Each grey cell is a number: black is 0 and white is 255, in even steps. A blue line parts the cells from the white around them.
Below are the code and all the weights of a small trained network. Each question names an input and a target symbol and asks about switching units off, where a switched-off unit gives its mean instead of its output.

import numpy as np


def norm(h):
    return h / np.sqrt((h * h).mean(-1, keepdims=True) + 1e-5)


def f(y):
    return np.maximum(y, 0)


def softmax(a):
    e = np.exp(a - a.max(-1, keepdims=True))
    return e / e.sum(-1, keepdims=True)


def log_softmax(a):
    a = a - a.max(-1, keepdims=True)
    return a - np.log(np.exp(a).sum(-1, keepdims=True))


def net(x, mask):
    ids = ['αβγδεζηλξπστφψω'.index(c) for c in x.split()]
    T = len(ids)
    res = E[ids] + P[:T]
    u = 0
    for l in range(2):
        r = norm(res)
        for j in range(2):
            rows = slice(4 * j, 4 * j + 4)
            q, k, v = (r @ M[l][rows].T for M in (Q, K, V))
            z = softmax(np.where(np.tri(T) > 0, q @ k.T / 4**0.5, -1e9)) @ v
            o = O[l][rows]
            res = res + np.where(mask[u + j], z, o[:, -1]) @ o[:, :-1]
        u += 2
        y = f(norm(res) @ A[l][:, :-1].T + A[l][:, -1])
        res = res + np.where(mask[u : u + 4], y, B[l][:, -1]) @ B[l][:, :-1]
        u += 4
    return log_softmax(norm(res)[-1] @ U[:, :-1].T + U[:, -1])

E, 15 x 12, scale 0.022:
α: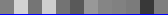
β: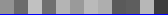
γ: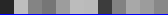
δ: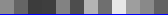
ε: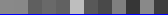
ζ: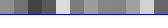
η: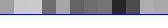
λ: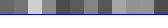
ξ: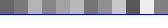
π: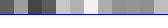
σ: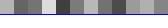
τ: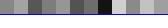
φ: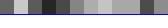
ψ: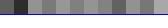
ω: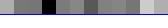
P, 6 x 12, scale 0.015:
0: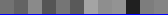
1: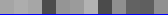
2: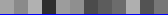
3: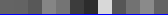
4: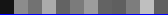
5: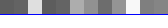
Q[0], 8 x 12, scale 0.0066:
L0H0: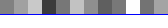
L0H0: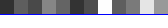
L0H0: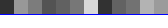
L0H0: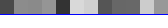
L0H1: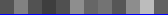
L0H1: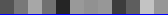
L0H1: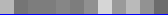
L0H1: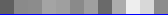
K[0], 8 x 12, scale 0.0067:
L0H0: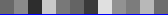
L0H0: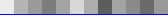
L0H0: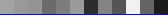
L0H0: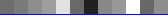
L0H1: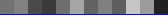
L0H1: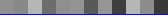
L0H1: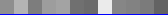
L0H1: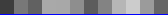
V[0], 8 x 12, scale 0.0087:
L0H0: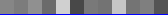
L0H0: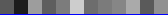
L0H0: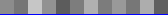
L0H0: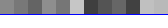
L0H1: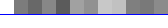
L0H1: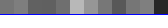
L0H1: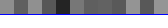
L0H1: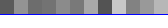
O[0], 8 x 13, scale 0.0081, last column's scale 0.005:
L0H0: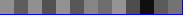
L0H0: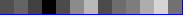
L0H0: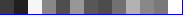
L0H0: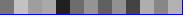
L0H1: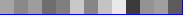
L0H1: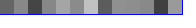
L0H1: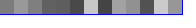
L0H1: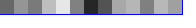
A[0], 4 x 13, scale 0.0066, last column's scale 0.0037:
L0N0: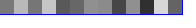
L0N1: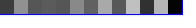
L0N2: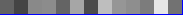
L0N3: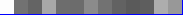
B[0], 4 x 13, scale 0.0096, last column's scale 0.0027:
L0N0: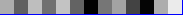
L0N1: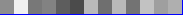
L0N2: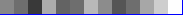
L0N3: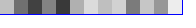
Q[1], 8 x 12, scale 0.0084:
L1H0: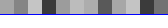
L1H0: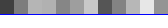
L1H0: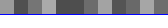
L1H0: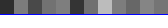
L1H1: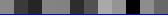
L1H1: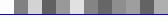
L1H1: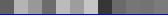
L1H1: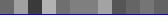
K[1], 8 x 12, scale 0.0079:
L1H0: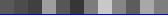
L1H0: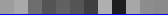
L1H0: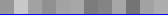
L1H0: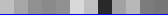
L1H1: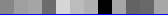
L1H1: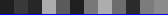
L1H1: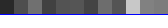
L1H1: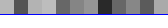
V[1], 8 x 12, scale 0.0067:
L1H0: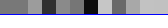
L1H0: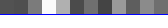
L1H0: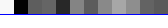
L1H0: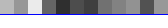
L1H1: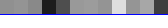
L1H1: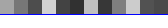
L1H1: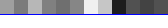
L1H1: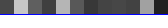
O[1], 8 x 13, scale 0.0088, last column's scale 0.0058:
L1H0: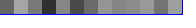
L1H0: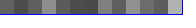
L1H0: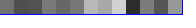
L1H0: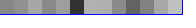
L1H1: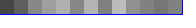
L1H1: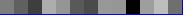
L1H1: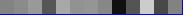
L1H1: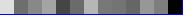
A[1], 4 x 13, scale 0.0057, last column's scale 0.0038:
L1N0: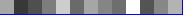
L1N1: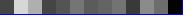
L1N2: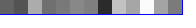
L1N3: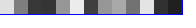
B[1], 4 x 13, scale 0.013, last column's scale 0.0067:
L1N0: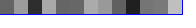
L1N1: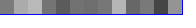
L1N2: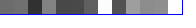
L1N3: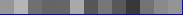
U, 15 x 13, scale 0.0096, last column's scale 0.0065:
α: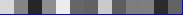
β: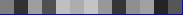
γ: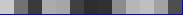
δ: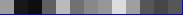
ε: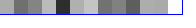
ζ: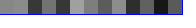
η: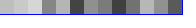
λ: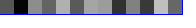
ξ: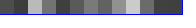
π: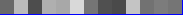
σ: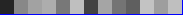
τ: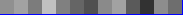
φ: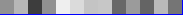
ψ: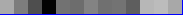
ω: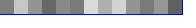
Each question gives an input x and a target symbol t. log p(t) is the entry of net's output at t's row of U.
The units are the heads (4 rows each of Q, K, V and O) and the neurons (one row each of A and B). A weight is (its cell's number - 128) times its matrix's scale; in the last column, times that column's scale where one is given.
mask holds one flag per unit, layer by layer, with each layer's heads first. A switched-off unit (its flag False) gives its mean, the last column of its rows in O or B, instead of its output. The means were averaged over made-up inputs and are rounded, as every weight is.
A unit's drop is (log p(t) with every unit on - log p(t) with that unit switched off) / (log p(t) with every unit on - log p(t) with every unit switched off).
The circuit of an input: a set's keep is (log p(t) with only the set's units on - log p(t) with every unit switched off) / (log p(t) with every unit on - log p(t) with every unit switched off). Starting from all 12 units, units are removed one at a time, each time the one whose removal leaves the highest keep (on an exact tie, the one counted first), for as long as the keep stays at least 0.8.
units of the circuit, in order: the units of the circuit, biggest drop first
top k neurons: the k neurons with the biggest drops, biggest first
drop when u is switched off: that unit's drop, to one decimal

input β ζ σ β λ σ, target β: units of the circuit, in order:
[L1H1; L0H1]
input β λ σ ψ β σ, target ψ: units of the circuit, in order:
[L0H0]
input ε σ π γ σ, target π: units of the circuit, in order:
[L1H0; L0H1]
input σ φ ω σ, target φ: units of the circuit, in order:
[L0H0; L1H0]
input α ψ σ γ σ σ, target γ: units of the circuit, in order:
[L1H1; L0H1]
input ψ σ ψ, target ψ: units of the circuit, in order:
[L0H0; L0N1]
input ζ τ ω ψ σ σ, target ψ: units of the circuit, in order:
[L0H0; L1H1]
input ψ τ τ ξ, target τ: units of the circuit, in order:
[L1H1; L0H0]
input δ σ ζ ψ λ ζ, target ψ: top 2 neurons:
[L1N3; L0N2]
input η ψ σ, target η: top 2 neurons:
[L0N0; L1N2]
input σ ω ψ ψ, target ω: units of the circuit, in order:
[L1H0; L1H1]
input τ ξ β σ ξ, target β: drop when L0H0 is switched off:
0.2
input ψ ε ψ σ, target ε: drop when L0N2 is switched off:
0.0
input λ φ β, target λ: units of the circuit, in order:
[L0H0]
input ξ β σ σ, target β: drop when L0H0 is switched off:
0.2
